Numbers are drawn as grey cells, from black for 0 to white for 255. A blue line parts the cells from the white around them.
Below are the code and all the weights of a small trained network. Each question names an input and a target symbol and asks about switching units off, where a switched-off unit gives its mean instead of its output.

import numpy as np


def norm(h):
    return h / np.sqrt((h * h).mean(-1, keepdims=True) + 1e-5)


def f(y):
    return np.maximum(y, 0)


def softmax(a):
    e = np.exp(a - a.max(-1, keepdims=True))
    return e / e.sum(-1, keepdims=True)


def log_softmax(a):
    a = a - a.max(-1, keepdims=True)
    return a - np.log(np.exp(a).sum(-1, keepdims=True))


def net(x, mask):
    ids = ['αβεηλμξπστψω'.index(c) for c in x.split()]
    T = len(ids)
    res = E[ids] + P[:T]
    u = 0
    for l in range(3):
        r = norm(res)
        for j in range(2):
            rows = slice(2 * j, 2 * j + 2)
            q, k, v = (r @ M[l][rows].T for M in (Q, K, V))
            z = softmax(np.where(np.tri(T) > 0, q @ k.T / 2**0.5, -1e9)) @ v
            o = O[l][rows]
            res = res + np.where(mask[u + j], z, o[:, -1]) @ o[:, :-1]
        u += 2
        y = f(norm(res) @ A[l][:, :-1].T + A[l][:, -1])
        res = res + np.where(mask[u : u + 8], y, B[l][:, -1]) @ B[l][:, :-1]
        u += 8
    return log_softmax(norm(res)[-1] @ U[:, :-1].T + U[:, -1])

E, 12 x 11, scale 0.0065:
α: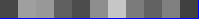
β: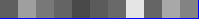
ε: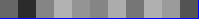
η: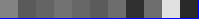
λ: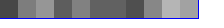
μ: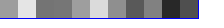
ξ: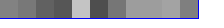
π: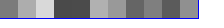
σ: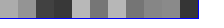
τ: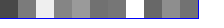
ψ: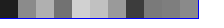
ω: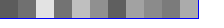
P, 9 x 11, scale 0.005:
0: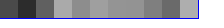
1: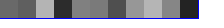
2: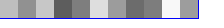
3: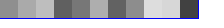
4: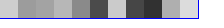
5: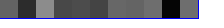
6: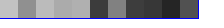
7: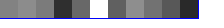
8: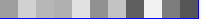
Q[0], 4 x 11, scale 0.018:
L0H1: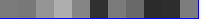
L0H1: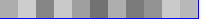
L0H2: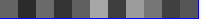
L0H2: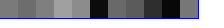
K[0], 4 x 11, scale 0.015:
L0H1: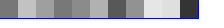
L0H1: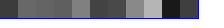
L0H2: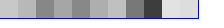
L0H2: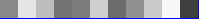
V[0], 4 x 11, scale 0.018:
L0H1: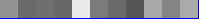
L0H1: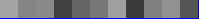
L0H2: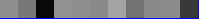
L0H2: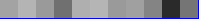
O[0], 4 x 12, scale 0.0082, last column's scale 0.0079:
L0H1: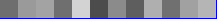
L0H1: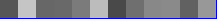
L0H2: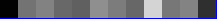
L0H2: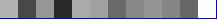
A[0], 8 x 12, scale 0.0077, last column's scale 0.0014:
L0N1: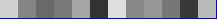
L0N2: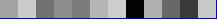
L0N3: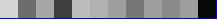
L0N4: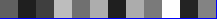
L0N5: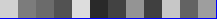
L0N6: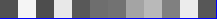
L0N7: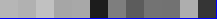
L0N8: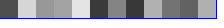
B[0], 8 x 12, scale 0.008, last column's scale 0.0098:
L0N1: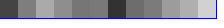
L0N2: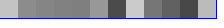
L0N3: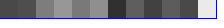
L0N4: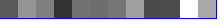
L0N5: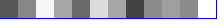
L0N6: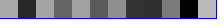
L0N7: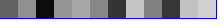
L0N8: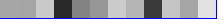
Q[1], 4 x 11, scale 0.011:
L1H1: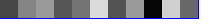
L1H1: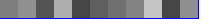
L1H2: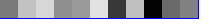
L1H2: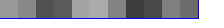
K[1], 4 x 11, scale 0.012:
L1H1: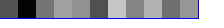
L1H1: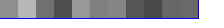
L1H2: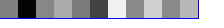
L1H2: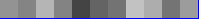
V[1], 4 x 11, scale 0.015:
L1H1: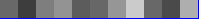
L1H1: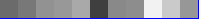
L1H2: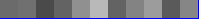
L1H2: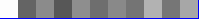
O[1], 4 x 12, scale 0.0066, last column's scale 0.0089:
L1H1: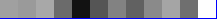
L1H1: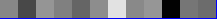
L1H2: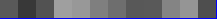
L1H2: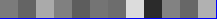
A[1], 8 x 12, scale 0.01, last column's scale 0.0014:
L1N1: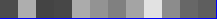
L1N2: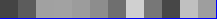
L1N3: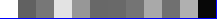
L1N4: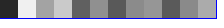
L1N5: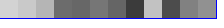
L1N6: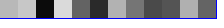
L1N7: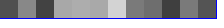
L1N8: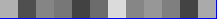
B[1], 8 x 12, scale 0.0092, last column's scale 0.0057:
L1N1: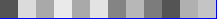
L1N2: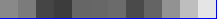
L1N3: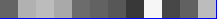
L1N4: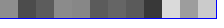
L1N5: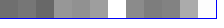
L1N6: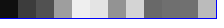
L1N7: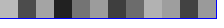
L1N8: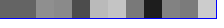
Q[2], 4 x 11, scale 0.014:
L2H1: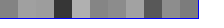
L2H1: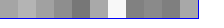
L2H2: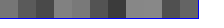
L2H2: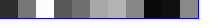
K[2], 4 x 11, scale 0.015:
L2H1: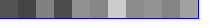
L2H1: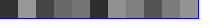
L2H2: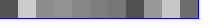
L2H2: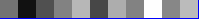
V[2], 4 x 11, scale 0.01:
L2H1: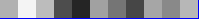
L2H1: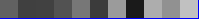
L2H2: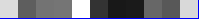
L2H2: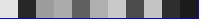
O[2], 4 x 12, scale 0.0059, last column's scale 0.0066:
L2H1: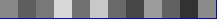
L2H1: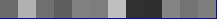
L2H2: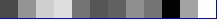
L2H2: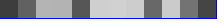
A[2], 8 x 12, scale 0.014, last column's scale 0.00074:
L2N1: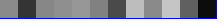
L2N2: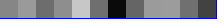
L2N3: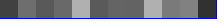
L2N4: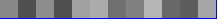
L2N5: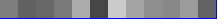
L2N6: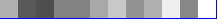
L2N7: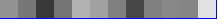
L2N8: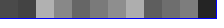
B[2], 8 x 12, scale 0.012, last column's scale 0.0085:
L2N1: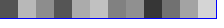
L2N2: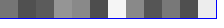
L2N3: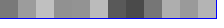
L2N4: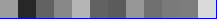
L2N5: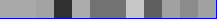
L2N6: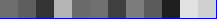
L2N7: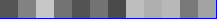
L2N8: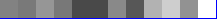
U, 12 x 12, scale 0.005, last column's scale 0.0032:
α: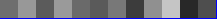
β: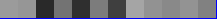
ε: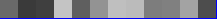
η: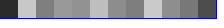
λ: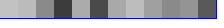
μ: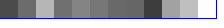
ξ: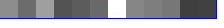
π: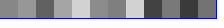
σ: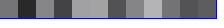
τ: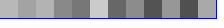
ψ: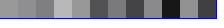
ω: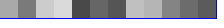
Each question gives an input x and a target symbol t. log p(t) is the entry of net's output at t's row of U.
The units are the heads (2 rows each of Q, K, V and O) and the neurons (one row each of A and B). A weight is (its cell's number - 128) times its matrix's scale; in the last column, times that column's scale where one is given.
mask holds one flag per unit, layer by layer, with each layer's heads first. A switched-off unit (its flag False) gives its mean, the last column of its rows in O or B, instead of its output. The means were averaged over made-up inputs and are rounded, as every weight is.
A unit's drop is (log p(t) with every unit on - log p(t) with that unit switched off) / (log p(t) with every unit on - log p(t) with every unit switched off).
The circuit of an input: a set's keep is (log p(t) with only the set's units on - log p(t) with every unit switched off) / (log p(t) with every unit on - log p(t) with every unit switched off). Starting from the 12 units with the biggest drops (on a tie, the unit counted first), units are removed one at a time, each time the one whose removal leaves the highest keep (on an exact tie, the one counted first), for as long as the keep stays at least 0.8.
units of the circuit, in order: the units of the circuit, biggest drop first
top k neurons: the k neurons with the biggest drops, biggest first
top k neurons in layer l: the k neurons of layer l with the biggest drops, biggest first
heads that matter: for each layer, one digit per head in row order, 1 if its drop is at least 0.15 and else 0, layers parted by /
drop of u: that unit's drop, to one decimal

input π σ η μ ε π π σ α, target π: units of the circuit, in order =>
(L0H1, L1H1, L0H2)
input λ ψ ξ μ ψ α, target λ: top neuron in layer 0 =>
(L0N8)
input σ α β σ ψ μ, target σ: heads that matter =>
01 / 11 / 00
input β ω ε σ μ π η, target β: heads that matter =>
11 / 10 / 01
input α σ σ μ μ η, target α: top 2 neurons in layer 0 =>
(L0N4, L0N5)
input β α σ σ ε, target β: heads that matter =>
10 / 00 / 00
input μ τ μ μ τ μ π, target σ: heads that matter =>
01 / 00 / 00
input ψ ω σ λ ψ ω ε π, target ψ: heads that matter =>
10 / 00 / 01
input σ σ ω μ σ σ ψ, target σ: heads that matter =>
01 / 00 / 00
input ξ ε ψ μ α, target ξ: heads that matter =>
11 / 10 / 00
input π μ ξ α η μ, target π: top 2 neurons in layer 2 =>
(L2N2, L2N8)
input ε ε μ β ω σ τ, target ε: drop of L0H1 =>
0.4
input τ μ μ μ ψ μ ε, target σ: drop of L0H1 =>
0.2
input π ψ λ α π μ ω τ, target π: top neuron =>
(L2N2)
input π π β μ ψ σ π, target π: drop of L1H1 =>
0.6
